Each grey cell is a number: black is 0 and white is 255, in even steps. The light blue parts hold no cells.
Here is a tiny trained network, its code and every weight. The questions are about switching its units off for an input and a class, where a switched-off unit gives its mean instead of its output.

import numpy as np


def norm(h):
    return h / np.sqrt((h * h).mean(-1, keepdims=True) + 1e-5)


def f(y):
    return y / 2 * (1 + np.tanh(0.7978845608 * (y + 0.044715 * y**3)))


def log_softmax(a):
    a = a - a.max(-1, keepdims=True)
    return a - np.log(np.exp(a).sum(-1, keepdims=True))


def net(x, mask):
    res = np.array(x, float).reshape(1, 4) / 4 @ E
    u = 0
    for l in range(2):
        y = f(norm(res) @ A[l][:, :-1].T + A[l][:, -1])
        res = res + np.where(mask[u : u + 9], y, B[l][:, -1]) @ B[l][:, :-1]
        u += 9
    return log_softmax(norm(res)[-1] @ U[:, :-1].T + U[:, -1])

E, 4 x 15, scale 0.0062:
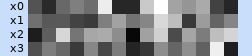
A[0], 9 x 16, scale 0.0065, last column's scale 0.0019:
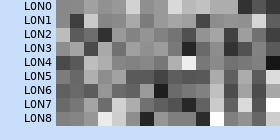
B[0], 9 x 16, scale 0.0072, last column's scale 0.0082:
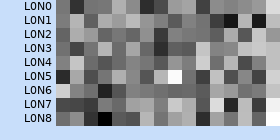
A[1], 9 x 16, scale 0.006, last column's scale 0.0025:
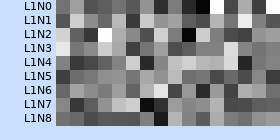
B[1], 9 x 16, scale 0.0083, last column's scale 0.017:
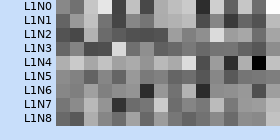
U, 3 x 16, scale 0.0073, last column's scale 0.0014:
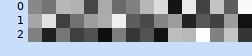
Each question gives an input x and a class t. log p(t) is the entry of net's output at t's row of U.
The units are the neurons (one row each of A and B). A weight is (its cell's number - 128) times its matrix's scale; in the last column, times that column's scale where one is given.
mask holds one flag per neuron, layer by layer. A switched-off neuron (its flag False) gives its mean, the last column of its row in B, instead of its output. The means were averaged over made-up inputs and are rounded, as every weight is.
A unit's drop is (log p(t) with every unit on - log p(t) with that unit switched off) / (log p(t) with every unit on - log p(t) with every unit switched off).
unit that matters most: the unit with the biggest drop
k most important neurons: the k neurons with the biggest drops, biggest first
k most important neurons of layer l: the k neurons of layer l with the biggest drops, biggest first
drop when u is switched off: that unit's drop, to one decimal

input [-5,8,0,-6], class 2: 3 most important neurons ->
[L1N4; L1N0; L0N8]
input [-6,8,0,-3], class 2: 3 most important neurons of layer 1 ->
[L1N0; L1N4; L1N1]
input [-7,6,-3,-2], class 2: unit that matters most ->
L1N0
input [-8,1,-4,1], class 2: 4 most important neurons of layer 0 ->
[L0N8; L0N7; L0N5; L0N3]
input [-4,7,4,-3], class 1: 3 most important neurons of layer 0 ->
[L0N8; L0N7; L0N5]
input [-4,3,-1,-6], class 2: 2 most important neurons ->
[L1N0; L1N4]
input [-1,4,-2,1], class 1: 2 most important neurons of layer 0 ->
[L0N7; L0N8]
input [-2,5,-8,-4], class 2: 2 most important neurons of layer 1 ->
[L1N0; L1N2]
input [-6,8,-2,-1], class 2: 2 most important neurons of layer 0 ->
[L0N8; L0N7]
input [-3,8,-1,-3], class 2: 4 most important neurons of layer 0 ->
[L0N0; L0N5; L0N7; L0N4]
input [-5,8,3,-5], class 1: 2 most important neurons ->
[L1N0; L0N5]
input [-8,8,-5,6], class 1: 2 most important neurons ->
[L0N7; L1N0]
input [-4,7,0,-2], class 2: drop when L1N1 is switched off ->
0.3
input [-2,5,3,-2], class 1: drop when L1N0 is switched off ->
0.5
